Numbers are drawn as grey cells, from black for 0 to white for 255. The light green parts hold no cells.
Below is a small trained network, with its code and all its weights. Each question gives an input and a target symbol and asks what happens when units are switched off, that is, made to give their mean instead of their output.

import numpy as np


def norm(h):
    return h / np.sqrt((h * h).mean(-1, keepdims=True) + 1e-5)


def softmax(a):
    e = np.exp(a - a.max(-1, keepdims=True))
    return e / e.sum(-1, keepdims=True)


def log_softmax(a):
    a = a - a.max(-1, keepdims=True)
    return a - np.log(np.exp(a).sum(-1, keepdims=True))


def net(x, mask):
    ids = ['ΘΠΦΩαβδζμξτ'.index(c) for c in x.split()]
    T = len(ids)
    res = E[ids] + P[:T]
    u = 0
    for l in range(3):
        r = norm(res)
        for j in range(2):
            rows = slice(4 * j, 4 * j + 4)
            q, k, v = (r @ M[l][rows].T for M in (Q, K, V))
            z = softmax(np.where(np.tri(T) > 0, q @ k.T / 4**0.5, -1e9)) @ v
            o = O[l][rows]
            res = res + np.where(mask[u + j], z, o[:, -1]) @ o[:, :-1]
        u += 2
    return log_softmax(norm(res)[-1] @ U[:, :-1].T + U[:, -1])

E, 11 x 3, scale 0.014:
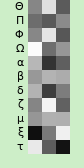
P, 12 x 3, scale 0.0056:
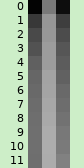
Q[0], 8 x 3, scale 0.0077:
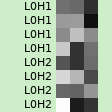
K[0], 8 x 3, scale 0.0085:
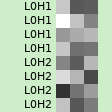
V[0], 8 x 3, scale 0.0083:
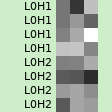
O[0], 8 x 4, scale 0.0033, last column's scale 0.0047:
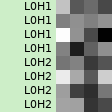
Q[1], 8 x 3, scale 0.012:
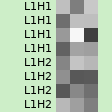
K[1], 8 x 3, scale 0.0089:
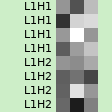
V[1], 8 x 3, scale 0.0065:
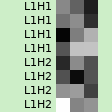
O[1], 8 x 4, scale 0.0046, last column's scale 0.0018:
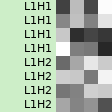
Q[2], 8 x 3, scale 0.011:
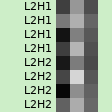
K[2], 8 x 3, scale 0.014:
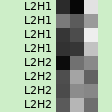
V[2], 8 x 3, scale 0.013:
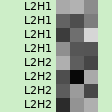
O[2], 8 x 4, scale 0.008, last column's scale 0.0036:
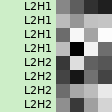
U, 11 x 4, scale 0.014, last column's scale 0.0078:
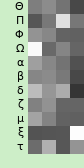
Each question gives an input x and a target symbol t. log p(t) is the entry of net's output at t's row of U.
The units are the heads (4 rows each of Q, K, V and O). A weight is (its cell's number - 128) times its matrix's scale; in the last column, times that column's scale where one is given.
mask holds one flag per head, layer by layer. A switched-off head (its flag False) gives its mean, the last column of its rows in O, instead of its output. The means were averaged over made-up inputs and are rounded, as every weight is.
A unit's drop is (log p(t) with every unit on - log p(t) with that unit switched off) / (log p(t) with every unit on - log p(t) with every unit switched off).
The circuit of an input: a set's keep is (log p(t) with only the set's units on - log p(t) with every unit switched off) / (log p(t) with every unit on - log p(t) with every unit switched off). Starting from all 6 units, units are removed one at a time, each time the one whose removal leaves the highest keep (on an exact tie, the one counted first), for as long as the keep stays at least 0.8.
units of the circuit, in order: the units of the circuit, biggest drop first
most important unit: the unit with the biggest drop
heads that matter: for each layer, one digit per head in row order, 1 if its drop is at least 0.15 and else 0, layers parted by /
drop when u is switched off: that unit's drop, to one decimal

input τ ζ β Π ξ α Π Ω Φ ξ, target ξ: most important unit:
L1H1
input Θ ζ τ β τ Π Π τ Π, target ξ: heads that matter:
00 / 10 / 01
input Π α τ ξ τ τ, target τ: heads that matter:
00 / 10 / 10
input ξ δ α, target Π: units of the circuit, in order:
L1H1; L2H1; L2H2
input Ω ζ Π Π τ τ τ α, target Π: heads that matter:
00 / 10 / 11
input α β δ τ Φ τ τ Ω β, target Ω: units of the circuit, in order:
L1H1; L2H1
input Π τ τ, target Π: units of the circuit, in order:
L1H1; L2H1
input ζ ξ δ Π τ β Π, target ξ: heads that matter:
10 / 10 / 00
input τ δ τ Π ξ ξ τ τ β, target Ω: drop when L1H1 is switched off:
0.4
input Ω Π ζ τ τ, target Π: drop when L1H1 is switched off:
1.1
